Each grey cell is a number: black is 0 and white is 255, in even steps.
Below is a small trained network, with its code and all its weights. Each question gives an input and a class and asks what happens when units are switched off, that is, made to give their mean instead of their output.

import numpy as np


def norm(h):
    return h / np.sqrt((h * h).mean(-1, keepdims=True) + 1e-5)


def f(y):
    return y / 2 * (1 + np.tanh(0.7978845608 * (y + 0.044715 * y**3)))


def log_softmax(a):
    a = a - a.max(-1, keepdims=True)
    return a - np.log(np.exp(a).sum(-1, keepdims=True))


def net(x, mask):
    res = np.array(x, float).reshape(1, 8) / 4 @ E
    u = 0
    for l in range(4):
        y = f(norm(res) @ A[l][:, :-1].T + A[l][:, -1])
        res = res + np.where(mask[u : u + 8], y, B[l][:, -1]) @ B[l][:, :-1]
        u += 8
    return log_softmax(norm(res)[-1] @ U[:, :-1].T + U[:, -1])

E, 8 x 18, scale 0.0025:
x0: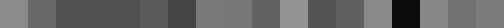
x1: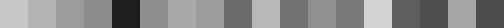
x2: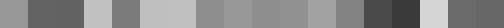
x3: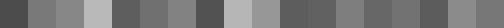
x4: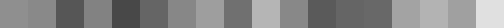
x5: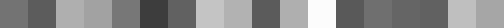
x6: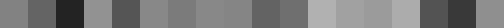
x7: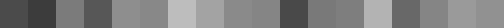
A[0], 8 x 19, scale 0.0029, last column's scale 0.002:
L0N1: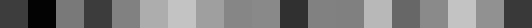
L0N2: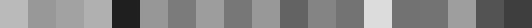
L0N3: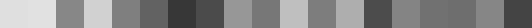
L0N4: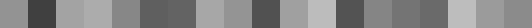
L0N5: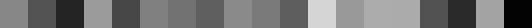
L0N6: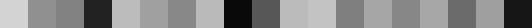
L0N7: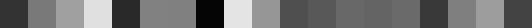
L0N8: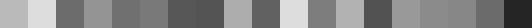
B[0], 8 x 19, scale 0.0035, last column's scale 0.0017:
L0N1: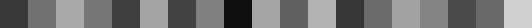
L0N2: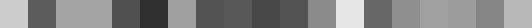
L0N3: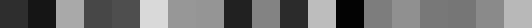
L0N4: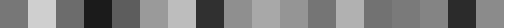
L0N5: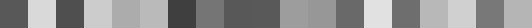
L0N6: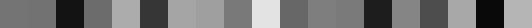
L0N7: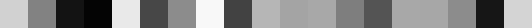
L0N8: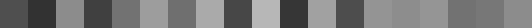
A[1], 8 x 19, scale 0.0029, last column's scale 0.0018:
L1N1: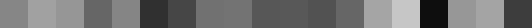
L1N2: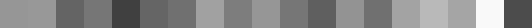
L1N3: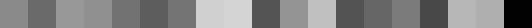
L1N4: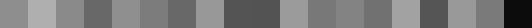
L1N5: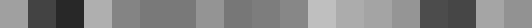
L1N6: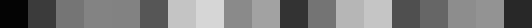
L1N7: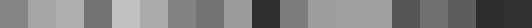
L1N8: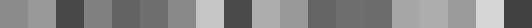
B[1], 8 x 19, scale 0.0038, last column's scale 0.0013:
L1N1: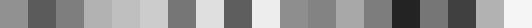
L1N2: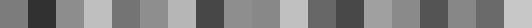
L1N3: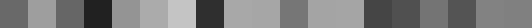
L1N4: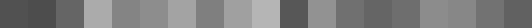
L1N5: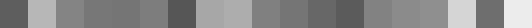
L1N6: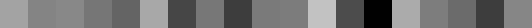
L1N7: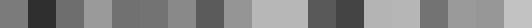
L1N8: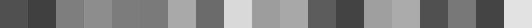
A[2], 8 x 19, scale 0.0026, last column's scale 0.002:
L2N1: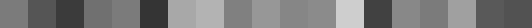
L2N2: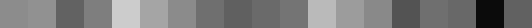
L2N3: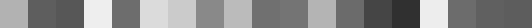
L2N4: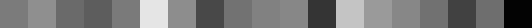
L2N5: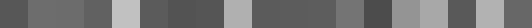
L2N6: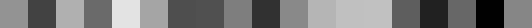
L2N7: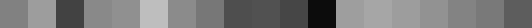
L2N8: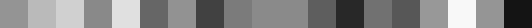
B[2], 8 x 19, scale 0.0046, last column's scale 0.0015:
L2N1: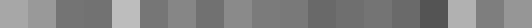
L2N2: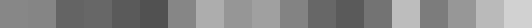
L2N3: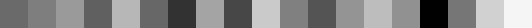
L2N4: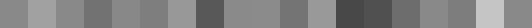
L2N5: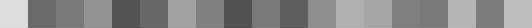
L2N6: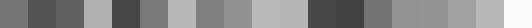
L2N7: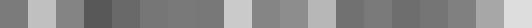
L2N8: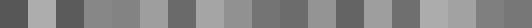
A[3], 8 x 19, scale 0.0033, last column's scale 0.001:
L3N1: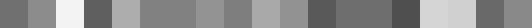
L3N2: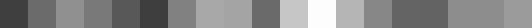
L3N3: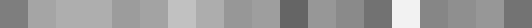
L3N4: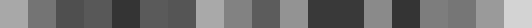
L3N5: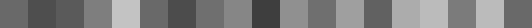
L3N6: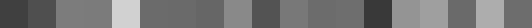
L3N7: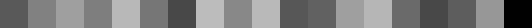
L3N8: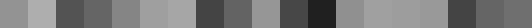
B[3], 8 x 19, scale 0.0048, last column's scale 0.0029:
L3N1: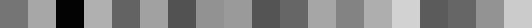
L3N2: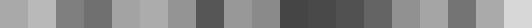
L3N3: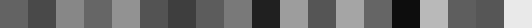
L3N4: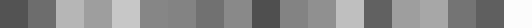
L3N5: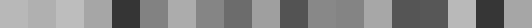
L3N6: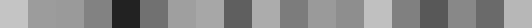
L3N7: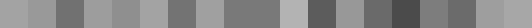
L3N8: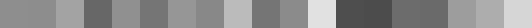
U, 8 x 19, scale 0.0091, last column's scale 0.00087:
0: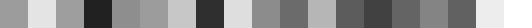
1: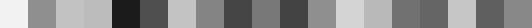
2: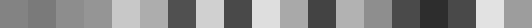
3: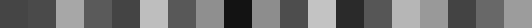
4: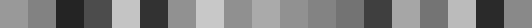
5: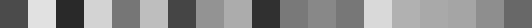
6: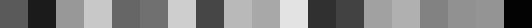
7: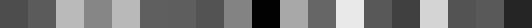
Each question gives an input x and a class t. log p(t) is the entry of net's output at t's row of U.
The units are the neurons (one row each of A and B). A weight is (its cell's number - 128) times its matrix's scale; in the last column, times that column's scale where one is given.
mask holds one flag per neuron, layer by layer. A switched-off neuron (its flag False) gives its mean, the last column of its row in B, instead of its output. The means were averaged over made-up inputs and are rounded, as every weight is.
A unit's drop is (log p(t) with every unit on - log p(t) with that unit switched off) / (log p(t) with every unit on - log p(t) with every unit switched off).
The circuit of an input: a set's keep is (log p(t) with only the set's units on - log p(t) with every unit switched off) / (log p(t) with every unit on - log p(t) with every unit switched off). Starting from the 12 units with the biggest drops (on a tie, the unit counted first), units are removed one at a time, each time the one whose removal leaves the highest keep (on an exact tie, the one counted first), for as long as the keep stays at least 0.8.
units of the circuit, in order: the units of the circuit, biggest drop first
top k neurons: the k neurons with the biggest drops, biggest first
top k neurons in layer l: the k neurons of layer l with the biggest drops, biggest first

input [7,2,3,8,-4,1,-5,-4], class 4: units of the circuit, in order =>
[L0N7]
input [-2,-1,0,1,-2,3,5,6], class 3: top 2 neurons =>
[L0N1, L3N1]
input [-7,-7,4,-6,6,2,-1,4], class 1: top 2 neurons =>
[L3N6, L3N5]
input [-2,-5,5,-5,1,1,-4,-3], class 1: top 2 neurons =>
[L1N1, L3N5]
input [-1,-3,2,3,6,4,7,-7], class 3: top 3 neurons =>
[L0N3, L0N8, L3N1]
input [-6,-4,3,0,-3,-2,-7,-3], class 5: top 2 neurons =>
[L3N1, L2N8]
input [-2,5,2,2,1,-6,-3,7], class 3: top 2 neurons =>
[L0N1, L0N4]
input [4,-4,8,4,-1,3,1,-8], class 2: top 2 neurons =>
[L2N3, L0N1]
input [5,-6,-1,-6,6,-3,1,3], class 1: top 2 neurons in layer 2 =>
[L2N6, L2N2]
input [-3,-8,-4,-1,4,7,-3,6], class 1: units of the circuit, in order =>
[L3N6, L3N5]
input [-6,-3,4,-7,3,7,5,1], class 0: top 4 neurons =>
[L3N2, L0N7, L0N4, L1N3]
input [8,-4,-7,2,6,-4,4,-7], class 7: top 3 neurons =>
[L3N4, L2N3, L0N1]
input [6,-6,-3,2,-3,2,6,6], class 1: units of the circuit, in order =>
[L3N5, L3N6]
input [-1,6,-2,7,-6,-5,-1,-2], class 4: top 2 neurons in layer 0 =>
[L0N7, L0N4]
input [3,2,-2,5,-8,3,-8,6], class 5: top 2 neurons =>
[L3N1, L2N8]
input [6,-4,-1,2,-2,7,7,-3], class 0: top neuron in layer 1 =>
[L1N3]
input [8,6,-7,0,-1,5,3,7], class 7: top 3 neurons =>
[L3N4, L2N3, L0N3]
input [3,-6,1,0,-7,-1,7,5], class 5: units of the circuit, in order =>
[L0N5, L1N5]
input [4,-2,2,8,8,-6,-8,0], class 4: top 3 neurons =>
[L0N7, L0N5, L1N8]
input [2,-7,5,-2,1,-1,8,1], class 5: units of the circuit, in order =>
[L0N5]
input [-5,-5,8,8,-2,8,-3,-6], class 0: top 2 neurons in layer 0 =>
[L0N4, L0N5]
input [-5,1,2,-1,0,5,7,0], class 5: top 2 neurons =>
[L0N5, L3N8]
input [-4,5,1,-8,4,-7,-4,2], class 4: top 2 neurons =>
[L0N6, L0N4]
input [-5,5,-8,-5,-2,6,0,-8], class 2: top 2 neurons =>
[L1N1, L0N1]
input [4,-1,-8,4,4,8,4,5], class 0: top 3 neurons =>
[L3N2, L2N3, L1N3]
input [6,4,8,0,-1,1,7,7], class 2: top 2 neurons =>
[L2N3, L0N3]
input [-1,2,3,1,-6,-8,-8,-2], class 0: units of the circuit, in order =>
[L3N8]
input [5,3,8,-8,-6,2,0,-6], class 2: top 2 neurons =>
[L2N3, L0N7]
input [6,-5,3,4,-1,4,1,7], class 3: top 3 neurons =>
[L0N1, L1N6, L3N3]
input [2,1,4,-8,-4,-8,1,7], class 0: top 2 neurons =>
[L3N8, L0N7]
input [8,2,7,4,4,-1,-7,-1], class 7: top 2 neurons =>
[L3N4, L1N1]
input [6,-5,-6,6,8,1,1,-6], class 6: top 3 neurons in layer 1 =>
[L1N2, L1N8, L1N6]
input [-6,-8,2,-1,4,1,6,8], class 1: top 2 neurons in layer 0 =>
[L0N3, L0N8]
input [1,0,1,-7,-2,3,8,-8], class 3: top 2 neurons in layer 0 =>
[L0N3, L0N8]
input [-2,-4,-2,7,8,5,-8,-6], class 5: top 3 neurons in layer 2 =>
[L2N8, L2N6, L2N2]
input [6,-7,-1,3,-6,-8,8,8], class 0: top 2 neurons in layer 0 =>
[L0N3, L0N8]
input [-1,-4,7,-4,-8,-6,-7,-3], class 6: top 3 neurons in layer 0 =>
[L0N4, L0N5, L0N7]
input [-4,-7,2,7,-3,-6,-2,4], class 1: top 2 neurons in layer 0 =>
[L0N4, L0N6]
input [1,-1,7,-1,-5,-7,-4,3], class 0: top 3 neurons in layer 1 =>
[L1N1, L1N4, L1N2]
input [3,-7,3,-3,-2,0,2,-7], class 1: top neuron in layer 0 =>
[L0N1]
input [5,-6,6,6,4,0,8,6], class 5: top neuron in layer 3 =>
[L3N3]
